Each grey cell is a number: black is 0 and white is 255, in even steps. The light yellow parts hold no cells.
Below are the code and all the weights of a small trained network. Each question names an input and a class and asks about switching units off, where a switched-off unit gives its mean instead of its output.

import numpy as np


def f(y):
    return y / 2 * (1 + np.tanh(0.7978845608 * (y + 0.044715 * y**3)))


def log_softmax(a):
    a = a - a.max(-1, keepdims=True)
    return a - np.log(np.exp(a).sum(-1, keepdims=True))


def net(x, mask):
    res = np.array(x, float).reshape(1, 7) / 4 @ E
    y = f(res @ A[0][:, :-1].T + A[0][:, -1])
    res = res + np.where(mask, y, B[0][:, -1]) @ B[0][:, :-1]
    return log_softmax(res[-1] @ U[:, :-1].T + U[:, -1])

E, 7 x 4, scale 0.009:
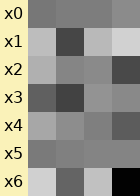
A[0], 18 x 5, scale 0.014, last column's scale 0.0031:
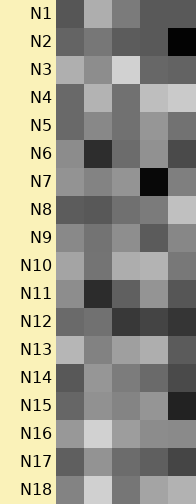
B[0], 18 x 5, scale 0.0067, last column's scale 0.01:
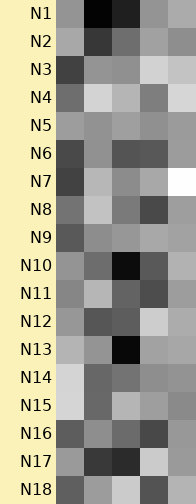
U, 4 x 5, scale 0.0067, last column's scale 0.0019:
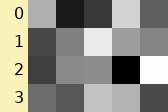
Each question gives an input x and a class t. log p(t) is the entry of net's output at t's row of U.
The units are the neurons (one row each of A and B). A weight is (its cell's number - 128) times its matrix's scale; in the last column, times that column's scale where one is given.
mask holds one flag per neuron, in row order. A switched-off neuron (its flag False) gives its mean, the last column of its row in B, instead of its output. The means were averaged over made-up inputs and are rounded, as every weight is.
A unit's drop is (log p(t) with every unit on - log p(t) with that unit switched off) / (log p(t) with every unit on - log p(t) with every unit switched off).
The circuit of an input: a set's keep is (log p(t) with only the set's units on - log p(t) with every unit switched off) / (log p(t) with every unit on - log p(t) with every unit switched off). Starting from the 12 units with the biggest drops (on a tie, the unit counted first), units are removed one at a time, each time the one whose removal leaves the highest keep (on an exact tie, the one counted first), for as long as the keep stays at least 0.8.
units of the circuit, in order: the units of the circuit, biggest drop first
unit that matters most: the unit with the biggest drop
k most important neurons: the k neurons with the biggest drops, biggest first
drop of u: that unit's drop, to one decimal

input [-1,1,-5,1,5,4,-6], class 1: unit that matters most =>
N4
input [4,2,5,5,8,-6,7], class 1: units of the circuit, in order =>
N3, N7
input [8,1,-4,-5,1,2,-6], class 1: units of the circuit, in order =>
N4, N18
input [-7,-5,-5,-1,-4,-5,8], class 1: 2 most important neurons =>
N7, N10
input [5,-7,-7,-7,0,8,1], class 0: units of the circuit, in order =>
N1, N17
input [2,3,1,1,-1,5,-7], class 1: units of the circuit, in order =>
N4, N1
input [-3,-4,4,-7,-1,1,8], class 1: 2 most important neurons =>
N7, N3
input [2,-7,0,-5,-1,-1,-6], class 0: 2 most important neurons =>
N1, N17
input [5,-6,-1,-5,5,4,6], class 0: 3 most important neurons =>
N1, N12, N17
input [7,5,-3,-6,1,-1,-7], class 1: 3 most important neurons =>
N4, N18, N1
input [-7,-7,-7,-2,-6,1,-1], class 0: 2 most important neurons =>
N1, N17
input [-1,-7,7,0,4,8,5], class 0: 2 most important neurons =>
N1, N12
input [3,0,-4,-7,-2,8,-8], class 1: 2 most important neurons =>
N4, N18
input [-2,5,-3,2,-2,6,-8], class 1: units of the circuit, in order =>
N4
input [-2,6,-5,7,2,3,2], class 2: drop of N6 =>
0.4
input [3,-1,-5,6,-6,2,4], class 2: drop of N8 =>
0.2
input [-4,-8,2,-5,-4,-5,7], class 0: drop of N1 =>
0.2
